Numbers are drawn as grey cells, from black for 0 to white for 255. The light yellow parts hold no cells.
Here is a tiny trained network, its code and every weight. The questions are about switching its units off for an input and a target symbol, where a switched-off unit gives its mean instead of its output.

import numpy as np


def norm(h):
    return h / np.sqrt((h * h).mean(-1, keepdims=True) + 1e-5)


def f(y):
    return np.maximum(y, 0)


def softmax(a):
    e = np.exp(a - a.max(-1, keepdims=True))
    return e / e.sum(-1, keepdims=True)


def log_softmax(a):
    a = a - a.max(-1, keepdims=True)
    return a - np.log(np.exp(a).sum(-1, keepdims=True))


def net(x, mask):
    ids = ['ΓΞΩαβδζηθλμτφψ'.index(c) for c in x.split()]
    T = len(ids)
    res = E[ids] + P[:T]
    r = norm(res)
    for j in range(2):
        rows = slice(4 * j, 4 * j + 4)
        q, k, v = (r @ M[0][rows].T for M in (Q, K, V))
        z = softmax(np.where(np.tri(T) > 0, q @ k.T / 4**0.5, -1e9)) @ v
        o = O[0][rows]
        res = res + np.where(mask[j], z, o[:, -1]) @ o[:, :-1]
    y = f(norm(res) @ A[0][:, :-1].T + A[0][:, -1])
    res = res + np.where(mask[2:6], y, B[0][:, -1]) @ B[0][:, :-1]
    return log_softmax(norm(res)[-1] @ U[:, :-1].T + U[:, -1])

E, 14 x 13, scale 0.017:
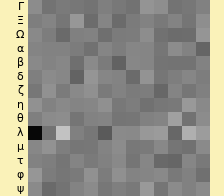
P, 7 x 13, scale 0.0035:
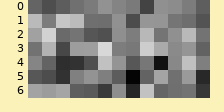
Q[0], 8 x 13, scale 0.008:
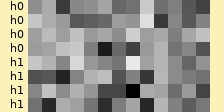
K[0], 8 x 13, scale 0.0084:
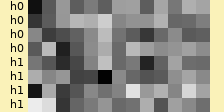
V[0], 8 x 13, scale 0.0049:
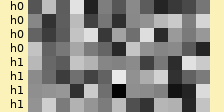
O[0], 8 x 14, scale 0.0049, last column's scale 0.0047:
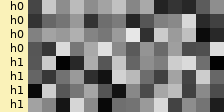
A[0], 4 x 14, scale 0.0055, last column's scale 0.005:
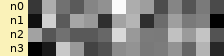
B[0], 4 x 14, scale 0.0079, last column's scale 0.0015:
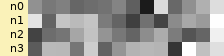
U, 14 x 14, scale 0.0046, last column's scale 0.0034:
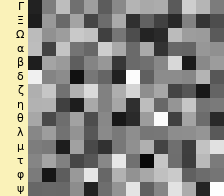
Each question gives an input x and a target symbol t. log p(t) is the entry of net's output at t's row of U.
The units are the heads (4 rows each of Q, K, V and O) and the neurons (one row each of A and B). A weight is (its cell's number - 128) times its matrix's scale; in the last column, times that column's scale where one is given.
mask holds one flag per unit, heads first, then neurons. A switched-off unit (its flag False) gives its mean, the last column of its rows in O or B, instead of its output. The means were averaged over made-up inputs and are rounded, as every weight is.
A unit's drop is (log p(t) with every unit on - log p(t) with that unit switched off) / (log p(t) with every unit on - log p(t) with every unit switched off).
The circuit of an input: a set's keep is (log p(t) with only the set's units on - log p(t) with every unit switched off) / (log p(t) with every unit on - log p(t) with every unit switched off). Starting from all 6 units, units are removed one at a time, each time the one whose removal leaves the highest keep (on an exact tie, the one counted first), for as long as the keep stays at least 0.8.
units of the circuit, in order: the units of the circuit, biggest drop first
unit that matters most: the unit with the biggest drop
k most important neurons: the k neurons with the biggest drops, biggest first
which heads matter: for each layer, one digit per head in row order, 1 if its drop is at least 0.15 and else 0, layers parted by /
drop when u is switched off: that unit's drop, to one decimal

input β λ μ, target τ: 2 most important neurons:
n2; n3
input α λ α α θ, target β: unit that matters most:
n2
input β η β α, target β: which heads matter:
01
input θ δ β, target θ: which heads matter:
11
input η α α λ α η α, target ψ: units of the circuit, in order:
h0; h1
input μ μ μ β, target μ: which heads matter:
01
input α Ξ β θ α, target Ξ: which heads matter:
10
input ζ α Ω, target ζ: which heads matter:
11
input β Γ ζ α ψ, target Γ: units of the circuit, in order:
n3; h1
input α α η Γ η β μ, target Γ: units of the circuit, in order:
h1; n3
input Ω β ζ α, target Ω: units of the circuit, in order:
h1; n1
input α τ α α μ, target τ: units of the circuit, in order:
n0; h1
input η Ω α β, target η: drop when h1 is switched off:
0.8
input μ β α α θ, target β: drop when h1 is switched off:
0.9
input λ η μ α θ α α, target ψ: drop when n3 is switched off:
0.0
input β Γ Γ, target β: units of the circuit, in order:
h1
